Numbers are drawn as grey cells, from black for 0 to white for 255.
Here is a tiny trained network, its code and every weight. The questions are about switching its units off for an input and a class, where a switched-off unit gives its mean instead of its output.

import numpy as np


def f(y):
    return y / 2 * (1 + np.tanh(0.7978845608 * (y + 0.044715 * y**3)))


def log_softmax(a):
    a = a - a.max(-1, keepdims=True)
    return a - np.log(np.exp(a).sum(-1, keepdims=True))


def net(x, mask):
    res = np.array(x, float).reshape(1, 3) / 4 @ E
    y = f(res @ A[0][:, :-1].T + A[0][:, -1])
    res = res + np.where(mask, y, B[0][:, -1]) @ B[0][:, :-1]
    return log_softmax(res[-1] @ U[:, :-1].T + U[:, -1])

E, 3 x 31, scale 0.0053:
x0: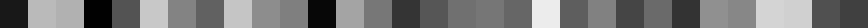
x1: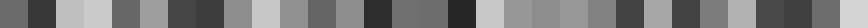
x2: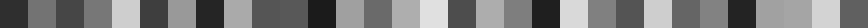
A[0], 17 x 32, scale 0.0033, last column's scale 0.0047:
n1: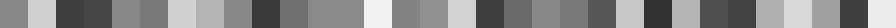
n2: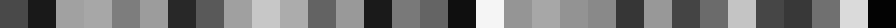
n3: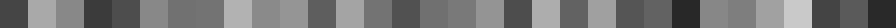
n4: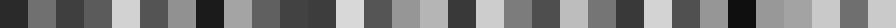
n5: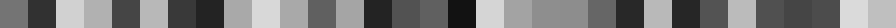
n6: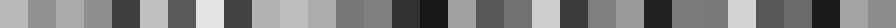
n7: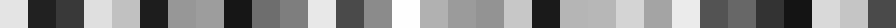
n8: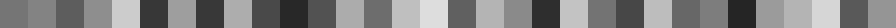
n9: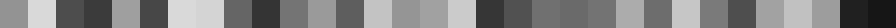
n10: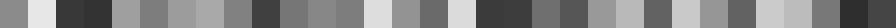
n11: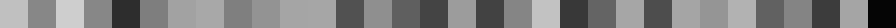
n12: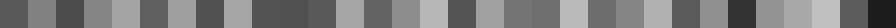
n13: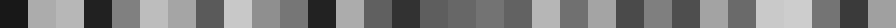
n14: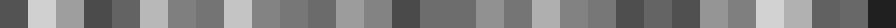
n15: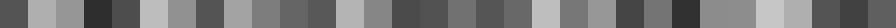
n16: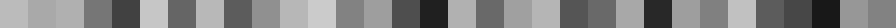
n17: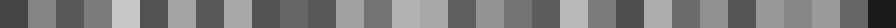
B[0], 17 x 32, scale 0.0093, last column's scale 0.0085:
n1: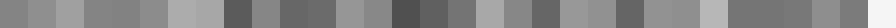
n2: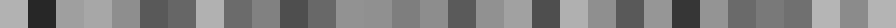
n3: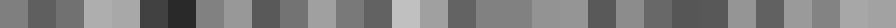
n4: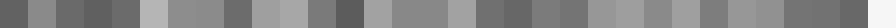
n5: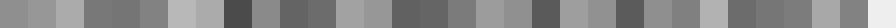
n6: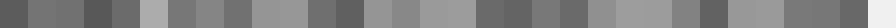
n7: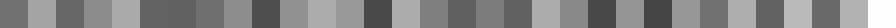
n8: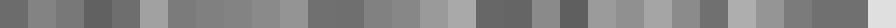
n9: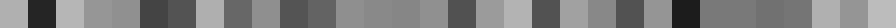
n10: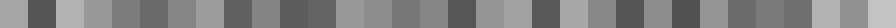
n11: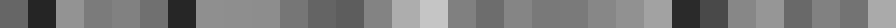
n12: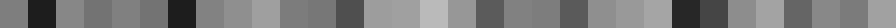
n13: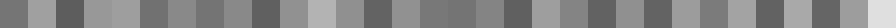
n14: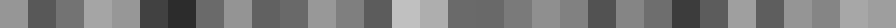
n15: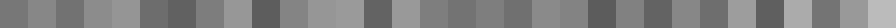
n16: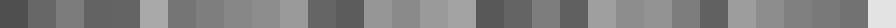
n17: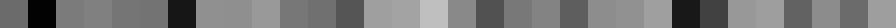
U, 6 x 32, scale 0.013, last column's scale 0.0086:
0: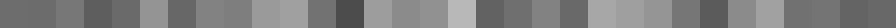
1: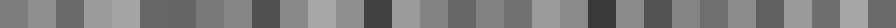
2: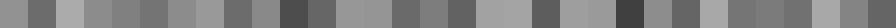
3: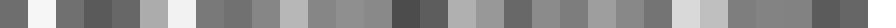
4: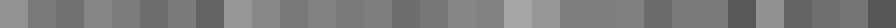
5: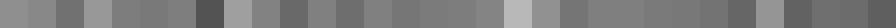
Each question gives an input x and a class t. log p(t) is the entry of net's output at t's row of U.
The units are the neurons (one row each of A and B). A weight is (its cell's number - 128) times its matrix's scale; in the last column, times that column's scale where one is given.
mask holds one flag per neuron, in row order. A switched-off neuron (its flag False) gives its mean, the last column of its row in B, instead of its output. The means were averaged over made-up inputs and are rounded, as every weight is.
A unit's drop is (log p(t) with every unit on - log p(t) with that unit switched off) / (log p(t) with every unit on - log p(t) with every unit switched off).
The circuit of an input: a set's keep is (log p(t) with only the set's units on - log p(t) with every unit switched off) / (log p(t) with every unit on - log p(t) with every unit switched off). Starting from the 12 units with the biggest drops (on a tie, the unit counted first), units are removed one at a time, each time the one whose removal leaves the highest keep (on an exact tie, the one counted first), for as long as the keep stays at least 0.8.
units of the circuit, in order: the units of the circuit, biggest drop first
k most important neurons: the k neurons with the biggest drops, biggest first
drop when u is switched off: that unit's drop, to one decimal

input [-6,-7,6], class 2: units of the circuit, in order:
n9
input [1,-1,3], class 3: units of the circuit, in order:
n11, n9, n2
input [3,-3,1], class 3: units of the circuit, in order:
n11, n17
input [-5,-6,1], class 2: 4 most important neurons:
n9, n1, n13, n10
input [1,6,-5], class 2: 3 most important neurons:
n5, n2, n4
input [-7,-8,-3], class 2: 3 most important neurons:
n9, n1, n10
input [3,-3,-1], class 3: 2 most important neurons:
n7, n2
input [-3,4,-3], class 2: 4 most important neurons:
n4, n13, n8, n5
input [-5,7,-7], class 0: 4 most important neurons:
n6, n16, n1, n10
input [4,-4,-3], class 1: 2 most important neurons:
n5, n13
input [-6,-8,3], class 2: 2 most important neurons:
n9, n1
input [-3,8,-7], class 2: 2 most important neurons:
n5, n2
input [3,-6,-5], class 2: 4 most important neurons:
n10, n1, n9, n4
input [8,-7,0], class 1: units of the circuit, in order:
n13
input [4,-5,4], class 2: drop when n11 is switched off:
0.1
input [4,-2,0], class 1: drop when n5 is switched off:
0.2
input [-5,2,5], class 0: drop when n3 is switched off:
0.2
